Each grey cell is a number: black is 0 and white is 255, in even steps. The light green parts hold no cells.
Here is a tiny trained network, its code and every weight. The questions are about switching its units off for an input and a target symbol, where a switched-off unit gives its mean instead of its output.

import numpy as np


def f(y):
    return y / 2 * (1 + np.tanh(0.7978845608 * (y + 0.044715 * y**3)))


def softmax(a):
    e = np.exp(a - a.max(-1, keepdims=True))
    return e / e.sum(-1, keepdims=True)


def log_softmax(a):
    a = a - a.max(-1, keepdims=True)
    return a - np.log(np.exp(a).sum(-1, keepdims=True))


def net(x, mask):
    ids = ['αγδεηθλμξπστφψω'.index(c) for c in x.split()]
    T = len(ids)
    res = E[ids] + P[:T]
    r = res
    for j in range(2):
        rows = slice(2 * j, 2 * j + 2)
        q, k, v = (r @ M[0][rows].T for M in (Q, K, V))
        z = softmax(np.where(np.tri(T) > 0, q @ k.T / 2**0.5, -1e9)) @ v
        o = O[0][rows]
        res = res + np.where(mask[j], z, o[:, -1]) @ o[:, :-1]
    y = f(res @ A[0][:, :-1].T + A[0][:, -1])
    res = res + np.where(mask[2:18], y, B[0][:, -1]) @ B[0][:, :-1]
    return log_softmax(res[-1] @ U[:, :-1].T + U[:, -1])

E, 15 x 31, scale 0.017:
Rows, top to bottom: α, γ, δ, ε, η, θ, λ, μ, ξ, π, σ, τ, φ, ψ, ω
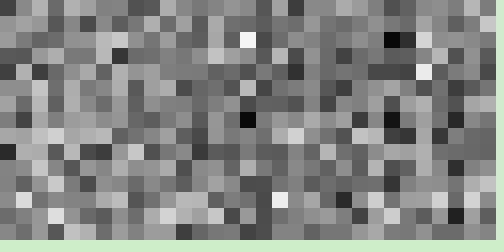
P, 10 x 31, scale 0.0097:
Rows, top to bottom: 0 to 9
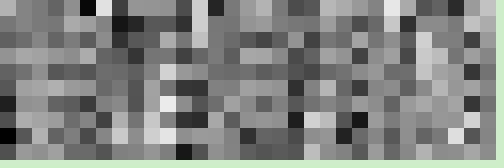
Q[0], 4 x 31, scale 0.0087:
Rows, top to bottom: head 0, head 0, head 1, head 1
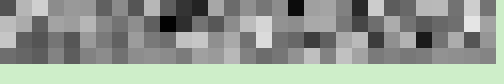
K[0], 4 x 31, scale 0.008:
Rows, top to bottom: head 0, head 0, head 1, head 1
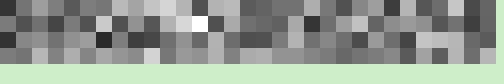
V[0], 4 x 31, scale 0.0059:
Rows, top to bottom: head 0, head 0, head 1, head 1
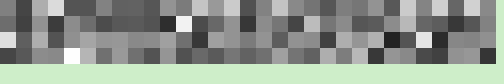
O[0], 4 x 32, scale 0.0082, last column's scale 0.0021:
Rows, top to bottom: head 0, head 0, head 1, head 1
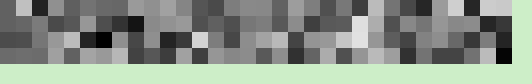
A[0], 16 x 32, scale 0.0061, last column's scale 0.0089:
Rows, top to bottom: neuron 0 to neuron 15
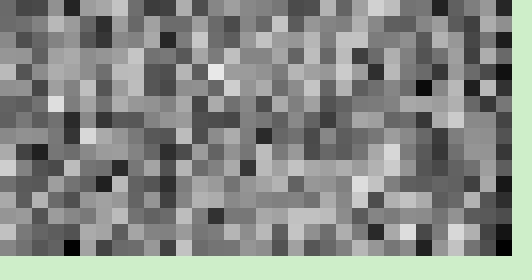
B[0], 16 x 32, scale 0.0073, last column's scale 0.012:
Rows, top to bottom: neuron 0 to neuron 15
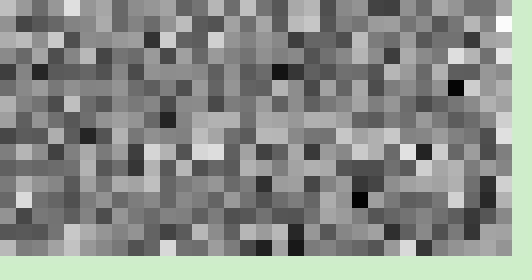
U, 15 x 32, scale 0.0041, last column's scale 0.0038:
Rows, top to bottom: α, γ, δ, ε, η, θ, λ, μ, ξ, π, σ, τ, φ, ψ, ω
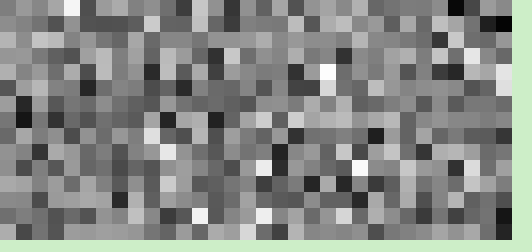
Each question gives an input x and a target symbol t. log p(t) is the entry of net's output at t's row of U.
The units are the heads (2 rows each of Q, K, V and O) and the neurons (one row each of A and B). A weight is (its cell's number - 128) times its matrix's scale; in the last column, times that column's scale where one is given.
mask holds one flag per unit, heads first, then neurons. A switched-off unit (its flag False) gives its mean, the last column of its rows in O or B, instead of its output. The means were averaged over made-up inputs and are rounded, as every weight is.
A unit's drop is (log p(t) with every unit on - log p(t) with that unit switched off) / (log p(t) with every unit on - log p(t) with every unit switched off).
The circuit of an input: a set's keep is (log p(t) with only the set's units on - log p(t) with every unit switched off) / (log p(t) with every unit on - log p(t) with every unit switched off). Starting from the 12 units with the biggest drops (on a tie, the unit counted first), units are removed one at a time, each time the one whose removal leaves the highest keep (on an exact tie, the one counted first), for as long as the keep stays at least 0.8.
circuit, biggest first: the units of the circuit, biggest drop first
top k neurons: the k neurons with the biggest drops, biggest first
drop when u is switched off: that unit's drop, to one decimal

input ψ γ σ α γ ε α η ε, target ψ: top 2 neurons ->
[neuron 8; neuron 14]
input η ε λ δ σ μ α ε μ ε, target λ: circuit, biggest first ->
[head 0; neuron 7; neuron 15]
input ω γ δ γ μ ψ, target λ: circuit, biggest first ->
[neuron 7; head 0; neuron 15]
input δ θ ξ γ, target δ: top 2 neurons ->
[neuron 2; neuron 3]
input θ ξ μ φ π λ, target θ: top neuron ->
[neuron 12]
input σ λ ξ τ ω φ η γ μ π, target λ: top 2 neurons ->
[neuron 7; neuron 15]
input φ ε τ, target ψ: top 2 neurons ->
[neuron 7; neuron 14]
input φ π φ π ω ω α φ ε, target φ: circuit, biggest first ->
[neuron 14; head 1]
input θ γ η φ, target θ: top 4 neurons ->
[neuron 12; neuron 1; neuron 8; neuron 3]
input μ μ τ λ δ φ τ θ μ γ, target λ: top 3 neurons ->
[neuron 15; neuron 7; neuron 1]
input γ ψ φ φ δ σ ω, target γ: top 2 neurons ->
[neuron 3; neuron 1]
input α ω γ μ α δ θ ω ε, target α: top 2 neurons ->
[neuron 0; neuron 1]
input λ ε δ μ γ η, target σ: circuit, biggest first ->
[neuron 1; head 0; head 1]
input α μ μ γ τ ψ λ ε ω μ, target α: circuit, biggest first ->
[head 1; neuron 0; neuron 1; neuron 3]
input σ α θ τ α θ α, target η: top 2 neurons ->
[neuron 3; neuron 11]
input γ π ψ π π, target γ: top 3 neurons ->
[neuron 12; neuron 2; neuron 1]
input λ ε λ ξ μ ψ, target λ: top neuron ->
[neuron 7]
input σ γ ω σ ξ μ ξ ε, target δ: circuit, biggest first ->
[head 0; neuron 3; head 1; neuron 2]
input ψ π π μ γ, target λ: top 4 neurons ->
[neuron 7; neuron 15; neuron 8; neuron 14]
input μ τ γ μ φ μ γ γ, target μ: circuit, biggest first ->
[head 1; neuron 1]
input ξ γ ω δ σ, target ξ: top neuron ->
[neuron 11]
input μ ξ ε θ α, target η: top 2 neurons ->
[neuron 3; neuron 1]
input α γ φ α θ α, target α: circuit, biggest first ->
[head 1; neuron 0; neuron 1; head 0]
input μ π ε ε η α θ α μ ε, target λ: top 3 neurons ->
[neuron 15; neuron 7; neuron 1]
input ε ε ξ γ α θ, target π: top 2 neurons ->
[neuron 8; neuron 5]
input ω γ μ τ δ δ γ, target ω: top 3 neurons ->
[neuron 3; neuron 0; neuron 1]
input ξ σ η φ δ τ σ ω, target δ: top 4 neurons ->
[neuron 1; neuron 2; neuron 3; neuron 4]
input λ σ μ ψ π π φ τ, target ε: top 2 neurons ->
[neuron 1; neuron 5]
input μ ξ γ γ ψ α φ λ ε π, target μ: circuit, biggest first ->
[neuron 1; head 1]
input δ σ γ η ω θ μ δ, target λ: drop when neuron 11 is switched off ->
-0.1
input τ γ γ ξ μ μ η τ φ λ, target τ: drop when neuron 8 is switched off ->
0.2
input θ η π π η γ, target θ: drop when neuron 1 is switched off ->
0.4
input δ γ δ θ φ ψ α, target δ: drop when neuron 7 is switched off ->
-0.1
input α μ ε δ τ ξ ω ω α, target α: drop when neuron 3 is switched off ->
0.1
